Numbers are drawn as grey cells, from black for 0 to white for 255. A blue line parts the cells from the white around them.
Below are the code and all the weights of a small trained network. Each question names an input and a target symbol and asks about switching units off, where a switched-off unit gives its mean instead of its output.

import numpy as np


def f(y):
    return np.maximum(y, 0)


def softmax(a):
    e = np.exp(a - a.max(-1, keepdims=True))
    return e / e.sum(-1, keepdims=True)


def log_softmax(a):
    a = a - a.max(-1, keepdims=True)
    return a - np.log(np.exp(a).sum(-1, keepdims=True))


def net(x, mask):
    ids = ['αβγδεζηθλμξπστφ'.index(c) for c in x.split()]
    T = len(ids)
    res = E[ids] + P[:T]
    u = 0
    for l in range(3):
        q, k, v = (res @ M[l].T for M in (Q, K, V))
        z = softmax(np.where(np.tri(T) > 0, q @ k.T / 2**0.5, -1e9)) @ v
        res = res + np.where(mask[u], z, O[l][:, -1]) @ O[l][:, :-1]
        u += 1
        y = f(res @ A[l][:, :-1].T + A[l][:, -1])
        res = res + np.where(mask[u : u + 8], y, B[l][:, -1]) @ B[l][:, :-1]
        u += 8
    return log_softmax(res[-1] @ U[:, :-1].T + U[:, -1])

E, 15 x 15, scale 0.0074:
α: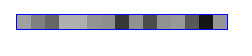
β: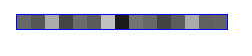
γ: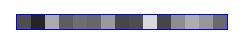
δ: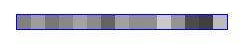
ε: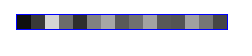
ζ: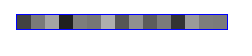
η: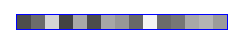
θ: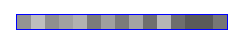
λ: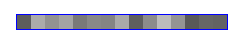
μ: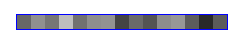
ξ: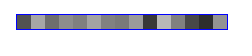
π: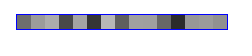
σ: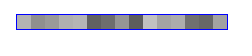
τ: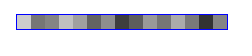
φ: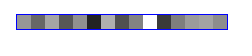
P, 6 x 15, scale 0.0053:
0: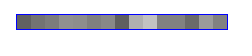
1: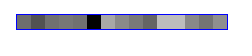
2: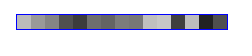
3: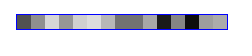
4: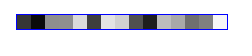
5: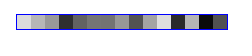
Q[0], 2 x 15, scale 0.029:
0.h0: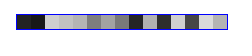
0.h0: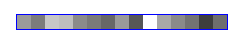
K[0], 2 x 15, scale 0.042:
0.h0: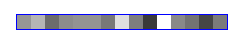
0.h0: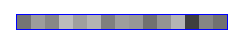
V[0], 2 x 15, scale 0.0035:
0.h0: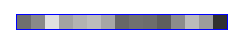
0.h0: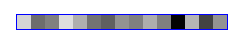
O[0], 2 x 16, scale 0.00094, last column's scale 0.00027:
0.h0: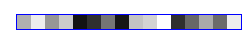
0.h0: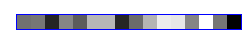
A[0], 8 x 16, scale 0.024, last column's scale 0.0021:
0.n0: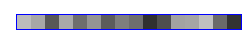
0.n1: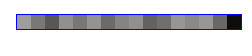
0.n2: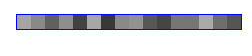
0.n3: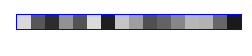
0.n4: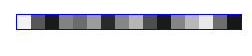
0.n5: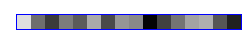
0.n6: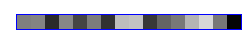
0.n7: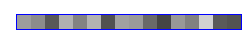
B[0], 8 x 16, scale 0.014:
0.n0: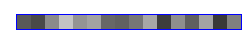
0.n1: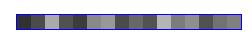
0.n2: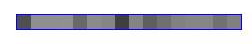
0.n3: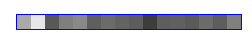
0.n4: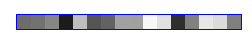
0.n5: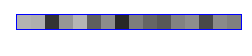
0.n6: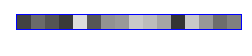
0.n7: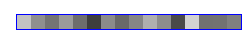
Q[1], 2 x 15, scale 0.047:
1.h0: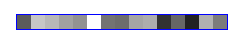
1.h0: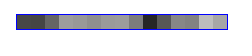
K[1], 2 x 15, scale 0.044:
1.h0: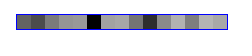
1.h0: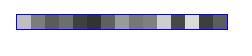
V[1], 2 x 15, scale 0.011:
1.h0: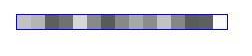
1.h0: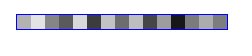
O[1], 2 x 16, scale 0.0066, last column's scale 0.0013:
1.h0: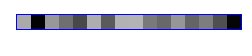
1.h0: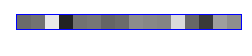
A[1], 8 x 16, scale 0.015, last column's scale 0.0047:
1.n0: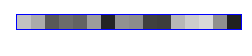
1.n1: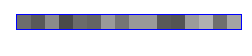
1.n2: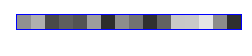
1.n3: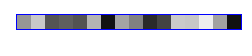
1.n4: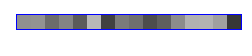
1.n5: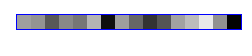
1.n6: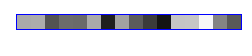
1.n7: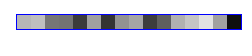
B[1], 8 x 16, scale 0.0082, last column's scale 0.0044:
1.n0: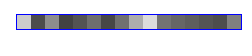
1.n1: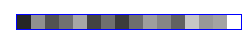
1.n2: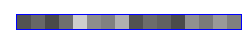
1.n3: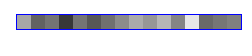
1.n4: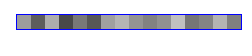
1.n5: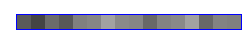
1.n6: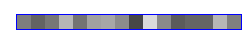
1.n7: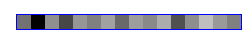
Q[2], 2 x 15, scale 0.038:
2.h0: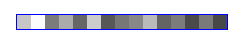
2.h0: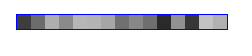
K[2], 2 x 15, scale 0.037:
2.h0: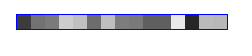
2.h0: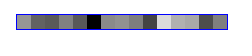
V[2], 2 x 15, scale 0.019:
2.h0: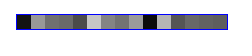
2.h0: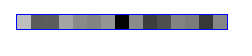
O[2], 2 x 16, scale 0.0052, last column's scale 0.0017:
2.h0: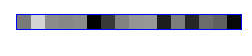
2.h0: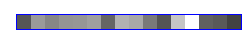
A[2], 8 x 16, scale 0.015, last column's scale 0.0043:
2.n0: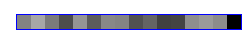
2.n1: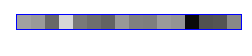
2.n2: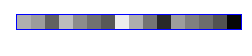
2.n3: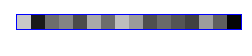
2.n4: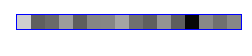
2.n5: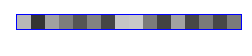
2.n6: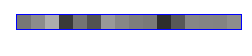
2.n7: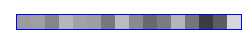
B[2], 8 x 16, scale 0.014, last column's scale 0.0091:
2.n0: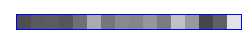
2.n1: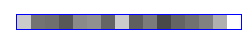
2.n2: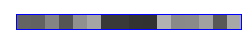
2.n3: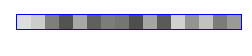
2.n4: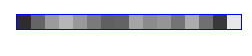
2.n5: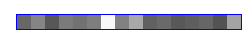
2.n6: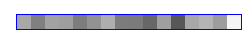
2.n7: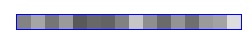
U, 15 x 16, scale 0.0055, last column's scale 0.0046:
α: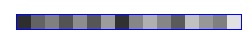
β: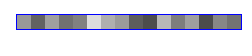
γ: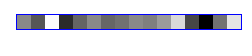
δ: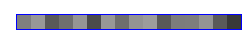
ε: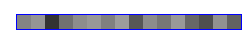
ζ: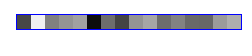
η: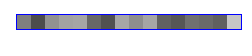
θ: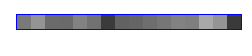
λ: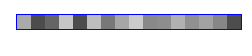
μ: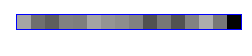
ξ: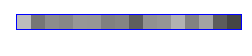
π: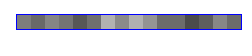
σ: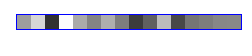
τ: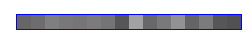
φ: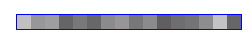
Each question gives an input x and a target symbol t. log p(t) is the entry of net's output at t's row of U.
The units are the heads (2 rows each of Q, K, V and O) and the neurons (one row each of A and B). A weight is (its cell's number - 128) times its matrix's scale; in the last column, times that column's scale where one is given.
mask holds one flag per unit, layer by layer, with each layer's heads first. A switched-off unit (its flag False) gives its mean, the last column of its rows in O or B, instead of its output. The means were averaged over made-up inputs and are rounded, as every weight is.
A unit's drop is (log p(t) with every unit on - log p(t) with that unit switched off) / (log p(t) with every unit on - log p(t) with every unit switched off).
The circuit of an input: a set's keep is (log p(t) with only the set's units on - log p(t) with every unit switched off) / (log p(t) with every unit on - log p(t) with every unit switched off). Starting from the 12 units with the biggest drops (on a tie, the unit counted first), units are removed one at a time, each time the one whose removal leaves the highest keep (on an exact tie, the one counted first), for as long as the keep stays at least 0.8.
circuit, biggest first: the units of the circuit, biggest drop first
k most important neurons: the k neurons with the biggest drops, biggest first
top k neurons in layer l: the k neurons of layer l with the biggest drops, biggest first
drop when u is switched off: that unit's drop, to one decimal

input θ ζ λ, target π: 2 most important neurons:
(2.n5 1.n1)
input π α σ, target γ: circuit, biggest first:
(1.h0)
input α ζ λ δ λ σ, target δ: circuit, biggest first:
(1.h0 2.n3 2.n5 1.n1)
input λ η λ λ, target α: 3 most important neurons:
(2.n4 2.n1 1.n1)
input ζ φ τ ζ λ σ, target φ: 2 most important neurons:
(2.n1 1.n1)
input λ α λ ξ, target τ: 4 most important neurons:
(2.n2 2.n5 2.n7 1.n1)
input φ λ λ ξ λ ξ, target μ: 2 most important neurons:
(2.n5 2.n2)
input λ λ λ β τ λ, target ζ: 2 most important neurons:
(2.n7 2.n1)
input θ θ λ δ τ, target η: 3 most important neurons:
(2.n4 2.n1 1.n1)
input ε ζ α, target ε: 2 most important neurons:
(2.n0 2.n1)
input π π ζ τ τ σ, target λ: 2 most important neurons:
(2.n7 1.n1)
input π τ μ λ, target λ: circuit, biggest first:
(2.h0 2.n7)
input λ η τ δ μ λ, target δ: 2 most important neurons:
(2.n3 2.n5)
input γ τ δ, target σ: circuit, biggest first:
(1.h0)
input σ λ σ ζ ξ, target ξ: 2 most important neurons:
(2.n3 1.n1)
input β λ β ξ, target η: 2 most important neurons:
(2.n4 2.n1)
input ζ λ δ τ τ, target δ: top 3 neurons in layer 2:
(2.n3 2.n5 2.n4)
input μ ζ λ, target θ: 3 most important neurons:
(2.n2 1.n1 2.n7)
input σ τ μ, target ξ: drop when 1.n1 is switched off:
0.1
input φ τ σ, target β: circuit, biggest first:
(2.h0)
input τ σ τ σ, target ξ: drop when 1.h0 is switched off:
1.0
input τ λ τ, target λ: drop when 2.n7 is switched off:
0.3
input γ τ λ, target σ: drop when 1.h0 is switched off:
0.8
